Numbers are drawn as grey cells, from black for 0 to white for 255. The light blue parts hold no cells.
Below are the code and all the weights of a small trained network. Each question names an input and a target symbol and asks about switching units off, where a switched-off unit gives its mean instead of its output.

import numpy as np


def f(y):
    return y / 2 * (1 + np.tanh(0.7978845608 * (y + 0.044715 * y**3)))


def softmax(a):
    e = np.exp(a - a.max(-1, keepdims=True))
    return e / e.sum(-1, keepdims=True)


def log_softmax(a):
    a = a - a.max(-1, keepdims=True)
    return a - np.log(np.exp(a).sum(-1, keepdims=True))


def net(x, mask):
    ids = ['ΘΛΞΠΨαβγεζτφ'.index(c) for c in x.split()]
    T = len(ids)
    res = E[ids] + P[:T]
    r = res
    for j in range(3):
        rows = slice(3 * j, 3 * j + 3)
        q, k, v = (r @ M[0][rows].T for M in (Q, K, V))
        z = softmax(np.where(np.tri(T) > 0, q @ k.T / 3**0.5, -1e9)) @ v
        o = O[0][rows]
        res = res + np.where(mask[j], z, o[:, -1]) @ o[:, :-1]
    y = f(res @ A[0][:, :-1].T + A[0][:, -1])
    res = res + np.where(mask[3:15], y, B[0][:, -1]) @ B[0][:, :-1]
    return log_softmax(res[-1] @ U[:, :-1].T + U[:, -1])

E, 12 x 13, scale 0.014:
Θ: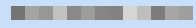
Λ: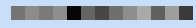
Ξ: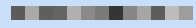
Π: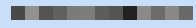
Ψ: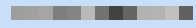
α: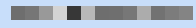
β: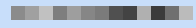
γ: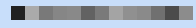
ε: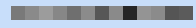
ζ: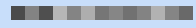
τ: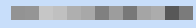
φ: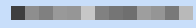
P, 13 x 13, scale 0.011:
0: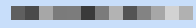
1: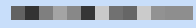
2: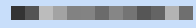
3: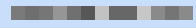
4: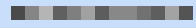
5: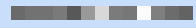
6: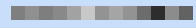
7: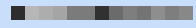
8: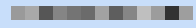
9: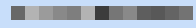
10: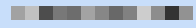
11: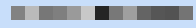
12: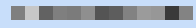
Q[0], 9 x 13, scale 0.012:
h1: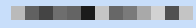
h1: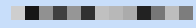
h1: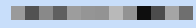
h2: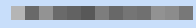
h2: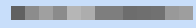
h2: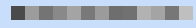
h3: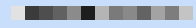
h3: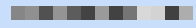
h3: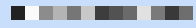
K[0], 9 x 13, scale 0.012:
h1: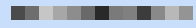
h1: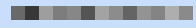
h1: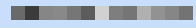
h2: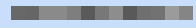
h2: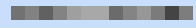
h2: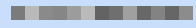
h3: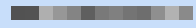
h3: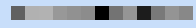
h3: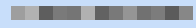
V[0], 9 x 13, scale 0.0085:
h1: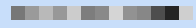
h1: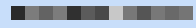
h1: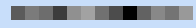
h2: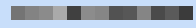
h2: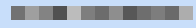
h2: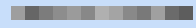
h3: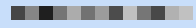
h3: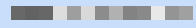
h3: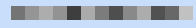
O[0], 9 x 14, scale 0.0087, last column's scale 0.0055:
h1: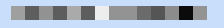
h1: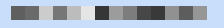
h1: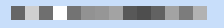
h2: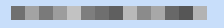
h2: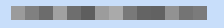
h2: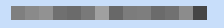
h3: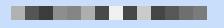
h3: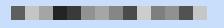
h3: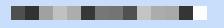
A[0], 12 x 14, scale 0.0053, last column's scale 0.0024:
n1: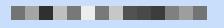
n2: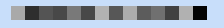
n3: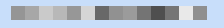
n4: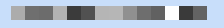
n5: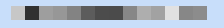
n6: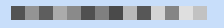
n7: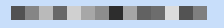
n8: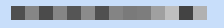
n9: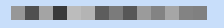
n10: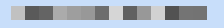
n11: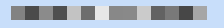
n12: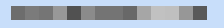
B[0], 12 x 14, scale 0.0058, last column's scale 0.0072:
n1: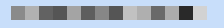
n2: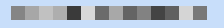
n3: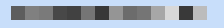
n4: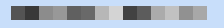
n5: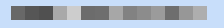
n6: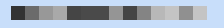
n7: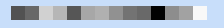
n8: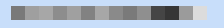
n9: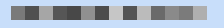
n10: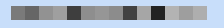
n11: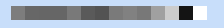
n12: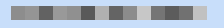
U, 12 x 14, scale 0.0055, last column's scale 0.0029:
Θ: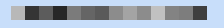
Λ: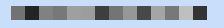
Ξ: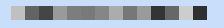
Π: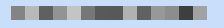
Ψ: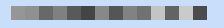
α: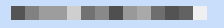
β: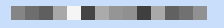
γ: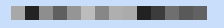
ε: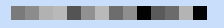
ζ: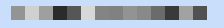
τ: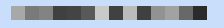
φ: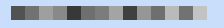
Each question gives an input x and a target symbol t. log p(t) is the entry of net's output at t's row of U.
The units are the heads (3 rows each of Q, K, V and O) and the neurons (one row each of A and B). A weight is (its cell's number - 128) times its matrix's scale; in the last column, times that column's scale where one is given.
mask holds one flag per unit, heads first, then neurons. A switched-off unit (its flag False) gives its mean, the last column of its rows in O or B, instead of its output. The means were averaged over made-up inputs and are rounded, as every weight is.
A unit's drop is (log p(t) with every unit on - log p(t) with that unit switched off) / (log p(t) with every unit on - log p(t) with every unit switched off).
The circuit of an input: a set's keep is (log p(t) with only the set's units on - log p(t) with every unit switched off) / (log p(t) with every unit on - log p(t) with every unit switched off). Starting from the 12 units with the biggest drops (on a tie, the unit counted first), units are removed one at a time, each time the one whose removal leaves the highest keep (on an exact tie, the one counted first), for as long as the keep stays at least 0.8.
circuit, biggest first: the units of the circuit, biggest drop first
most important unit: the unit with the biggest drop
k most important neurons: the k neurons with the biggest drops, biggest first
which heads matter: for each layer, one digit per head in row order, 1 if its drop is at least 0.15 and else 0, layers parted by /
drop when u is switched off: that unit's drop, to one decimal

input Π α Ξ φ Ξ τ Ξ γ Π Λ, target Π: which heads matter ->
101
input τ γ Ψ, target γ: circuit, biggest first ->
h1, h3
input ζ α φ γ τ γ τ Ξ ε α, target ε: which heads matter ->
001
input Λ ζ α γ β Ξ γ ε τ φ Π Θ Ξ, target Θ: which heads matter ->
101
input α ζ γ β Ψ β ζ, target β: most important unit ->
h1
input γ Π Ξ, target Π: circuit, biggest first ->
h3, n1, h1
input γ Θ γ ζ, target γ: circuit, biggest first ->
h1, h3
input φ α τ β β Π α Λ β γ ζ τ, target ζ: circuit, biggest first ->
h3, n11, n6
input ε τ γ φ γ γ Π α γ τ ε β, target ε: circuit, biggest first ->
h3, n7, h1
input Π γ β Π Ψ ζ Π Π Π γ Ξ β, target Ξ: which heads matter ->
101
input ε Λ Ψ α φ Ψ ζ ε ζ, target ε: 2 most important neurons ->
n7, n11
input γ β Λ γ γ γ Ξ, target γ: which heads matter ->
100
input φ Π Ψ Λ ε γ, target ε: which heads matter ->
101
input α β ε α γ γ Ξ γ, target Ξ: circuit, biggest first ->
h3, n11
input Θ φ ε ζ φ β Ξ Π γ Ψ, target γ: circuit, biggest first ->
h1, h3, n7
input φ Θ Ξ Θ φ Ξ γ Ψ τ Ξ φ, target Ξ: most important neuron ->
n10
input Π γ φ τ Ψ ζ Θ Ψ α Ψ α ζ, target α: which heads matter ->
001
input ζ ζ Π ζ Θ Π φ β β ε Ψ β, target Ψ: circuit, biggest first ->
h1, n7
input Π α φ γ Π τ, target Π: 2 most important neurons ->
n1, n7
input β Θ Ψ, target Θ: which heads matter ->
100
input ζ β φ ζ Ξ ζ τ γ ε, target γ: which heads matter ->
100
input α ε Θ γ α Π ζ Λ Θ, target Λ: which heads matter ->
101
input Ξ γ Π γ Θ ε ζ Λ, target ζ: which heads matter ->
001
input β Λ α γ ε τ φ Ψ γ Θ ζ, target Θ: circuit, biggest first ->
h1, n7
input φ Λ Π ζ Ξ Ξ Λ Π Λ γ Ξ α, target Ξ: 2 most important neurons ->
n10, n11
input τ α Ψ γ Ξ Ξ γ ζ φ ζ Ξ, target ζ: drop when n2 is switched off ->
0.0
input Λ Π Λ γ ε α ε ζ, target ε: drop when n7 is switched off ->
0.3
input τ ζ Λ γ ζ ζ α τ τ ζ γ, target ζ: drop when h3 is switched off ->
0.6
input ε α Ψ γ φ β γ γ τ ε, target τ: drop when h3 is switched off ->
0.3
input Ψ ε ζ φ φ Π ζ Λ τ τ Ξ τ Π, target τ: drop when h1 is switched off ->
0.6
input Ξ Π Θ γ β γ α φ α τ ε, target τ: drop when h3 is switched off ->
0.4
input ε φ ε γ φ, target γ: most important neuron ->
n6
